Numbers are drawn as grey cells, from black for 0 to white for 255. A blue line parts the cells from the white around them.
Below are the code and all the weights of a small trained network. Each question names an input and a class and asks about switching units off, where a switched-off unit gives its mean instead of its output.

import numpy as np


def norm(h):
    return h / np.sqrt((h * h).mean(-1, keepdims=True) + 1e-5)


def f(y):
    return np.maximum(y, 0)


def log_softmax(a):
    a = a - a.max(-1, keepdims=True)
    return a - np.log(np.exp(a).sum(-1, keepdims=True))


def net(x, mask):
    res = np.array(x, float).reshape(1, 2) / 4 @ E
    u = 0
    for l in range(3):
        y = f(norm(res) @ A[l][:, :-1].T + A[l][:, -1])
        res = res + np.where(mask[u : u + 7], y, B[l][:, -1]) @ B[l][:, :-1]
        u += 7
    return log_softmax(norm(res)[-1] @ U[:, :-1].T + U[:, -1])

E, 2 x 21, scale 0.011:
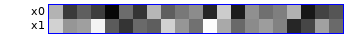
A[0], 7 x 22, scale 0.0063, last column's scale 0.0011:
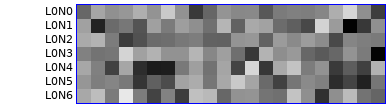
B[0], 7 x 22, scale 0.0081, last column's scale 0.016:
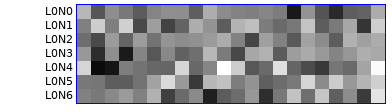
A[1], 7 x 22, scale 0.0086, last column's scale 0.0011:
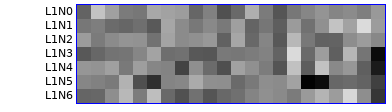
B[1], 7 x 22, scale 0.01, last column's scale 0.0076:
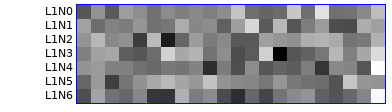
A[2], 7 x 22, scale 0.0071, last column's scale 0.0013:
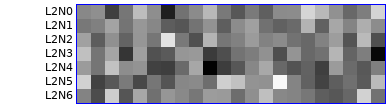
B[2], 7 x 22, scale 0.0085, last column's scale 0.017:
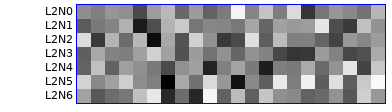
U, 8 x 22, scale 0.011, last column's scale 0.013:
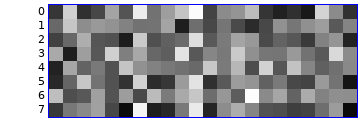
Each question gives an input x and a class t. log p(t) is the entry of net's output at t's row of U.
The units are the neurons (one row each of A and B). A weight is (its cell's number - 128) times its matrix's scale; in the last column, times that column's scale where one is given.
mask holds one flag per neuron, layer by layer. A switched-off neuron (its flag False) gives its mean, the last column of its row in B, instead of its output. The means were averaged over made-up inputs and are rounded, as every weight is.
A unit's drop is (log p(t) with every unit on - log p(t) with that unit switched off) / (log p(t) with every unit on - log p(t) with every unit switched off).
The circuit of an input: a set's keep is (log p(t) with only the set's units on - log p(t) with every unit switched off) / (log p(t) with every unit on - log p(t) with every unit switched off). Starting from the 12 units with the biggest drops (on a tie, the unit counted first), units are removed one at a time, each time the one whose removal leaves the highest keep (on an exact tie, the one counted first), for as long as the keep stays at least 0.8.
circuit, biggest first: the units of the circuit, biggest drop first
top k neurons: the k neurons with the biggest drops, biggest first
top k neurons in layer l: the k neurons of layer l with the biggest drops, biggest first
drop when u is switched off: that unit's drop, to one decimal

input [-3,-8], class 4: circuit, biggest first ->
(L0N4 L2N5 L1N0)
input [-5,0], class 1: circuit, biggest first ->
(L0N4)
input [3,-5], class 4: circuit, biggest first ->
(L0N4 L2N5 L2N0)
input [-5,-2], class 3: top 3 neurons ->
(L0N6 L0N1 L0N0)
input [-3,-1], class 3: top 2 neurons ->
(L0N0 L0N6)
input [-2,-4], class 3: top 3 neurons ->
(L0N6 L0N1 L0N0)
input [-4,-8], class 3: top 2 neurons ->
(L0N1 L0N6)
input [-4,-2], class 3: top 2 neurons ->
(L0N6 L0N4)
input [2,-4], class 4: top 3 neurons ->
(L0N4 L0N6 L2N5)
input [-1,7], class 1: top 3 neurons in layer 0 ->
(L0N6 L0N0 L0N4)
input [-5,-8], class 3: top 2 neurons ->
(L0N1 L0N6)
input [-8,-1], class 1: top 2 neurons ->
(L0N4 L0N5)
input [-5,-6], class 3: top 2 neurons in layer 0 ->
(L0N1 L0N6)
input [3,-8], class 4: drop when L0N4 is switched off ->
1.1
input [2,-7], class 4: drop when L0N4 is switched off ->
1.1
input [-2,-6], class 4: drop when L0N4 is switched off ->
1.2
